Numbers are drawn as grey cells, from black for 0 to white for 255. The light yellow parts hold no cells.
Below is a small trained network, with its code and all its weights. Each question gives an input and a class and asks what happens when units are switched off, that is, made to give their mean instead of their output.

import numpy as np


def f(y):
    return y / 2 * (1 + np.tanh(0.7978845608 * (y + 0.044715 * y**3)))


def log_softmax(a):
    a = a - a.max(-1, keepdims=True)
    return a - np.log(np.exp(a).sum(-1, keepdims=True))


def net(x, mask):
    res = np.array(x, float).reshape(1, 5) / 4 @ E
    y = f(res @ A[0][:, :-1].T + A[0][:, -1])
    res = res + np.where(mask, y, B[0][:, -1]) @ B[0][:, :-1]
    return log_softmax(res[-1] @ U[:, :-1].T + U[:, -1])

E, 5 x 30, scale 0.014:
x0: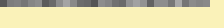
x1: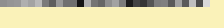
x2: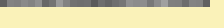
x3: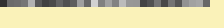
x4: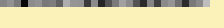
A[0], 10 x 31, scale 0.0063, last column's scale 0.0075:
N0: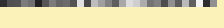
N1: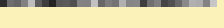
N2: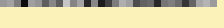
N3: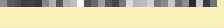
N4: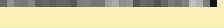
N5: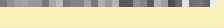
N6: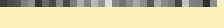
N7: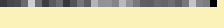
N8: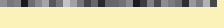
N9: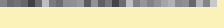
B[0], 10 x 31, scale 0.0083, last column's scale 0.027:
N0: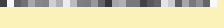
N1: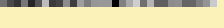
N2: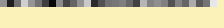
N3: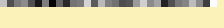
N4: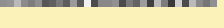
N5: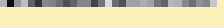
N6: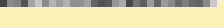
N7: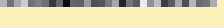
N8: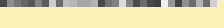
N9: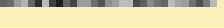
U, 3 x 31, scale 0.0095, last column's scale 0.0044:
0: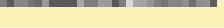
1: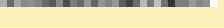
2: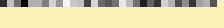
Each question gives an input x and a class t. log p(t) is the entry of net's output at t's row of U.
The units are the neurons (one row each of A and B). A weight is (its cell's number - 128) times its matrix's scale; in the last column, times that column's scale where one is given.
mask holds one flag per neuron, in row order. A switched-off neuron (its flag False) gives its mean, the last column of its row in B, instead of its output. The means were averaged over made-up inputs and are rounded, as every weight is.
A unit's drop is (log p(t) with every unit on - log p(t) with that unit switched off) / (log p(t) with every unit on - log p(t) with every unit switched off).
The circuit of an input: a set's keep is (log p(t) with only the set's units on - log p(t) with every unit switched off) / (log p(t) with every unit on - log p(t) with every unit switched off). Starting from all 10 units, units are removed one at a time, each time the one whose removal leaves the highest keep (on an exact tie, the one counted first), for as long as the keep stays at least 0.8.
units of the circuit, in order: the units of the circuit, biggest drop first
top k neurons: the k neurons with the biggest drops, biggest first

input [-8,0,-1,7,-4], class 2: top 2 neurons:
N0; N3
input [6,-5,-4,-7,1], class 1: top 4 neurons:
N3; N1; N5; N8
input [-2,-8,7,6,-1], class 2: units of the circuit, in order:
N0
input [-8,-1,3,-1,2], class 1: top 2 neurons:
N0; N1
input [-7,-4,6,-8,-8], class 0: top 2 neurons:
N5; N2
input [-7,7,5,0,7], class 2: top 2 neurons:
N8; N3
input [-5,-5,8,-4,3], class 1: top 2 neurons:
N3; N1
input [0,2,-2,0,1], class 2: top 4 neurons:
N3; N7; N2; N5
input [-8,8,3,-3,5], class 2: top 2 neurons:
N8; N3
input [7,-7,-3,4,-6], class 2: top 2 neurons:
N0; N6
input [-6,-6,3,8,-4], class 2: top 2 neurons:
N0; N6
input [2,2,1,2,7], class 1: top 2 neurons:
N2; N0
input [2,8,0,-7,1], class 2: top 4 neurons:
N3; N2; N8; N7
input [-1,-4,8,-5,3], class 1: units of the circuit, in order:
N1
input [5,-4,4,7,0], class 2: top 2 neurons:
N0; N6
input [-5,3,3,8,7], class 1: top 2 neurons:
N7; N2
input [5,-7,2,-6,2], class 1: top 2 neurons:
N3; N1
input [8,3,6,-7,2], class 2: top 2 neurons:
N3; N8
